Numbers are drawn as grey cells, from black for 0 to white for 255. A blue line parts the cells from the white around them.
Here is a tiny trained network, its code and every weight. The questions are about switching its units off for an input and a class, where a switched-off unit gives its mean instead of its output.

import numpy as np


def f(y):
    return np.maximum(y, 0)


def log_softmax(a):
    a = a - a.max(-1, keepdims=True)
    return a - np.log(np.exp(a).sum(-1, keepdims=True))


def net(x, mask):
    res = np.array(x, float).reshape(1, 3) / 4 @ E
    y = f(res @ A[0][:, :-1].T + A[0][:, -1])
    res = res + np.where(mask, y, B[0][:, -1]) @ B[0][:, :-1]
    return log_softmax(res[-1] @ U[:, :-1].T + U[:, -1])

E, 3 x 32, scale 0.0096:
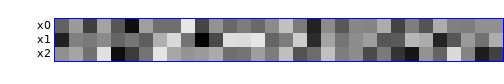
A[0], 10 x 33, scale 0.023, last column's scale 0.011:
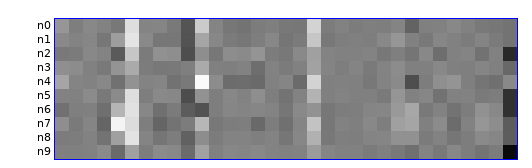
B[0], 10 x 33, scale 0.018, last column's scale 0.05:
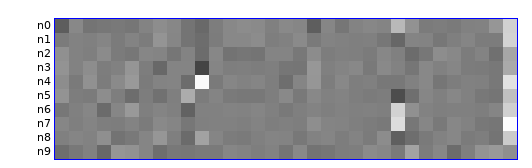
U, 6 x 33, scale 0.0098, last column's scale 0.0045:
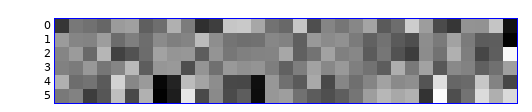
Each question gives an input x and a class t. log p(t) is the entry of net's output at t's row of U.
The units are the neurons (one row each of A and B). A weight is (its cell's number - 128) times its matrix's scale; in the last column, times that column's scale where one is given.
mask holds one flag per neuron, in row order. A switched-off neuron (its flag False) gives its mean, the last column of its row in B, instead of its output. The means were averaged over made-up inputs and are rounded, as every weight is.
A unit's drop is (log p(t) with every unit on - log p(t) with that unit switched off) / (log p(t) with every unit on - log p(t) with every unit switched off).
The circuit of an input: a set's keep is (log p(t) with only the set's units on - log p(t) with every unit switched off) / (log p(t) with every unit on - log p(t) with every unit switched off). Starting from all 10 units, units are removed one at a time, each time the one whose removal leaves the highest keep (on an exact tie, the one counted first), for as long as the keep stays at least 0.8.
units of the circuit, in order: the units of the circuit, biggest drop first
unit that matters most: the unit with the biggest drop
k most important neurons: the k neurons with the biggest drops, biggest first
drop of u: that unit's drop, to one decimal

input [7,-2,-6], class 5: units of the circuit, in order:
n4
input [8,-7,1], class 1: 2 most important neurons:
n4, n6
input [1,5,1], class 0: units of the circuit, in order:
n4, n7
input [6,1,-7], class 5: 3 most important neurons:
n4, n1, n8
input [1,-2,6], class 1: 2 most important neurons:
n7, n6
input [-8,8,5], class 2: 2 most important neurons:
n4, n2
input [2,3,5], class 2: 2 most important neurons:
n4, n6
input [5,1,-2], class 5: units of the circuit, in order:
n4, n1
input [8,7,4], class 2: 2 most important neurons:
n0, n6
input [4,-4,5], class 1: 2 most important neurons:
n7, n6
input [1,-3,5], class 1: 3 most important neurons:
n7, n6, n0
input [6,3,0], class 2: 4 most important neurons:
n0, n6, n4, n9
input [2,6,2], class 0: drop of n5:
0.3
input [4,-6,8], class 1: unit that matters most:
n7
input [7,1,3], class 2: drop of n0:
0.1
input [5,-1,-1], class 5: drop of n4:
0.4
